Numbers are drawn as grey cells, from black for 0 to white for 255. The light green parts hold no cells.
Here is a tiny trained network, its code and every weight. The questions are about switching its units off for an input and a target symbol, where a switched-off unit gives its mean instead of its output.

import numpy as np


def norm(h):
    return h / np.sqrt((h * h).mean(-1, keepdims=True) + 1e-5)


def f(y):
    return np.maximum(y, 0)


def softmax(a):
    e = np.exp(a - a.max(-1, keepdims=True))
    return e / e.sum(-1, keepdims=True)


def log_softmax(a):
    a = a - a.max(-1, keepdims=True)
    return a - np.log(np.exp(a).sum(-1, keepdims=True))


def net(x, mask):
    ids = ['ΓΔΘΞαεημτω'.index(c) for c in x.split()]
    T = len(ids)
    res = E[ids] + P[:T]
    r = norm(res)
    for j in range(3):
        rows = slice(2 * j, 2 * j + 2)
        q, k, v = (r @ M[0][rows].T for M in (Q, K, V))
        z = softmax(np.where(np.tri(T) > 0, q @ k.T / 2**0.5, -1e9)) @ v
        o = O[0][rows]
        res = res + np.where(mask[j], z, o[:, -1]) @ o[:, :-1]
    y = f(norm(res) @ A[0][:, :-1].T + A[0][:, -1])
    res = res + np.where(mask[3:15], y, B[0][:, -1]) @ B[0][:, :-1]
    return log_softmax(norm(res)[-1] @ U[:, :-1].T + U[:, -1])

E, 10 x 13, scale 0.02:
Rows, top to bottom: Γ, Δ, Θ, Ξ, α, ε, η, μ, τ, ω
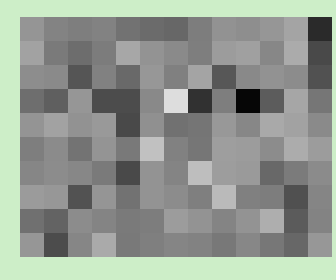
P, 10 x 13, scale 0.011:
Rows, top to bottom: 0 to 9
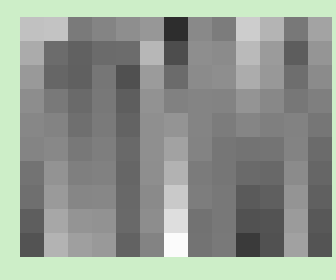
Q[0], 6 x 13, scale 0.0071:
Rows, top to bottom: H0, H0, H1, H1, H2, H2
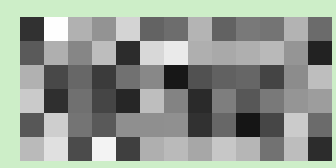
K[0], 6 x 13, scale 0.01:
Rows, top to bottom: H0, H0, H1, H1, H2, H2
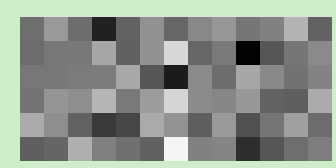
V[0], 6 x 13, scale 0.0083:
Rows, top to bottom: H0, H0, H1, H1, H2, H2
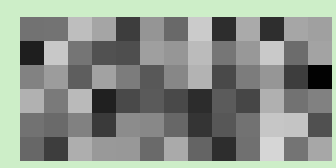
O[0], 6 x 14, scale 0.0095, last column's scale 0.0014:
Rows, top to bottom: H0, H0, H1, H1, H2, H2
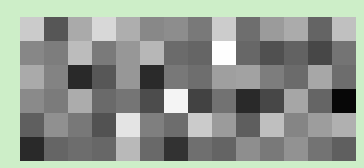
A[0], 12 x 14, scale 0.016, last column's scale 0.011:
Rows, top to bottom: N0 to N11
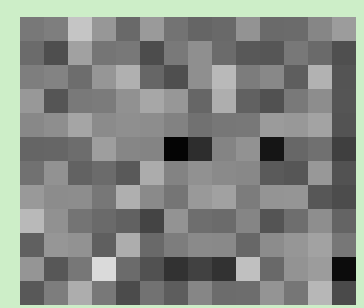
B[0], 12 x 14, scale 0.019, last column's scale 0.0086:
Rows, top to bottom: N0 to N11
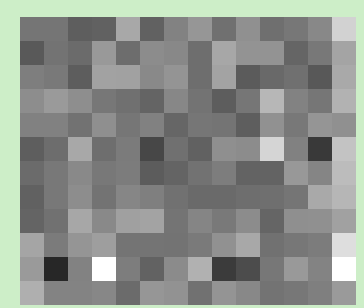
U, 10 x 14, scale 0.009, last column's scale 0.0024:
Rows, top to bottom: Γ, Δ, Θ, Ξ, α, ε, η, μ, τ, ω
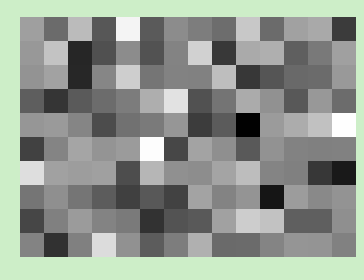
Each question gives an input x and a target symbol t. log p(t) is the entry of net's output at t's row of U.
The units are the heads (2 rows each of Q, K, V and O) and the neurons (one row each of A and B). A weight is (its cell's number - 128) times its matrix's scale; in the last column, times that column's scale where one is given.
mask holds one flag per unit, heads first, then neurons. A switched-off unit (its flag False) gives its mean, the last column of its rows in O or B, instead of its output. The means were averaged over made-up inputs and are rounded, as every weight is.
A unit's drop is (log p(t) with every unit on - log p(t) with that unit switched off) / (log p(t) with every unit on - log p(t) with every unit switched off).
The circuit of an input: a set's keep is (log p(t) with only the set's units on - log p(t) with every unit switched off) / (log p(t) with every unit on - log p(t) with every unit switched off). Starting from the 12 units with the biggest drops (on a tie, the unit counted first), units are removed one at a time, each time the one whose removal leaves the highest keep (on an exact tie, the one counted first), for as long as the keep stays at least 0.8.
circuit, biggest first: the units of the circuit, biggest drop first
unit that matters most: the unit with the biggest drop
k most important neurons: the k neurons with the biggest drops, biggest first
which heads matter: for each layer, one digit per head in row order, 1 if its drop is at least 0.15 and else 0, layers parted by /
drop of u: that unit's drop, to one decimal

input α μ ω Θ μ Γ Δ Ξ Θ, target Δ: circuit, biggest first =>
N10; H0
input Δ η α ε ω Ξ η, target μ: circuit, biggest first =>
N10; N5
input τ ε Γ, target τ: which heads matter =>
100
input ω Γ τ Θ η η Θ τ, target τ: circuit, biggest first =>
H2; N5
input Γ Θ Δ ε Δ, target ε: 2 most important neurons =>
N7; N10
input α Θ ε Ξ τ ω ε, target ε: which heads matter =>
011
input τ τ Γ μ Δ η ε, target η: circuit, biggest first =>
H2
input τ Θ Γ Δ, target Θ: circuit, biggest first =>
H1; N2; N10
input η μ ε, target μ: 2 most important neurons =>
N6; N10
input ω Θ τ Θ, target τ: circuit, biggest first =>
N5; H2
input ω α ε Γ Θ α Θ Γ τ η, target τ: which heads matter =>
001
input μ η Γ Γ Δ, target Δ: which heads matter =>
110
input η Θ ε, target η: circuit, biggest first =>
H2; N10
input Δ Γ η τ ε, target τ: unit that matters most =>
N5
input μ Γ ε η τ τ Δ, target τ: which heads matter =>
000
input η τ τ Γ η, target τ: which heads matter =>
101
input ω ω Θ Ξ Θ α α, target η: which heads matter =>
101
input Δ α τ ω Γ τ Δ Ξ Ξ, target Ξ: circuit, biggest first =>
N1; N10
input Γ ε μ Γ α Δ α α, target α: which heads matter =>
000
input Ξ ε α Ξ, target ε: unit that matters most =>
H1
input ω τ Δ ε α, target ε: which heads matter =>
110
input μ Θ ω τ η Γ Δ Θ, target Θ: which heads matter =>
110
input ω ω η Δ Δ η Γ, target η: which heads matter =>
101
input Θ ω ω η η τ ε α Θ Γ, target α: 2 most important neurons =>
N7; N10
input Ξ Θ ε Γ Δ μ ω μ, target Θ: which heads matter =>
001
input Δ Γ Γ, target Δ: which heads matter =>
101
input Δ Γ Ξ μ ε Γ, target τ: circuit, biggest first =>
N10
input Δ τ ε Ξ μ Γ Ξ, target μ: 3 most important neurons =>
N9; N10; N5
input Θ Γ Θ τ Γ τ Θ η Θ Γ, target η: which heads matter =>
001
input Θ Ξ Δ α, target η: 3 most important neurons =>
N9; N11; N10
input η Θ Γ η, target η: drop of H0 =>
0.7
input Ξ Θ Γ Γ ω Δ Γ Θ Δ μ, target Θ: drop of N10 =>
0.2
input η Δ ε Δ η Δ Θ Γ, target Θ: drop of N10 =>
0.2
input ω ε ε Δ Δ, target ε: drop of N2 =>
0.0
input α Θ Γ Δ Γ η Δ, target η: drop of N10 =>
0.1
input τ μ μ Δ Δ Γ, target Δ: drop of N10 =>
0.3
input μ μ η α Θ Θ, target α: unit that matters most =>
H0
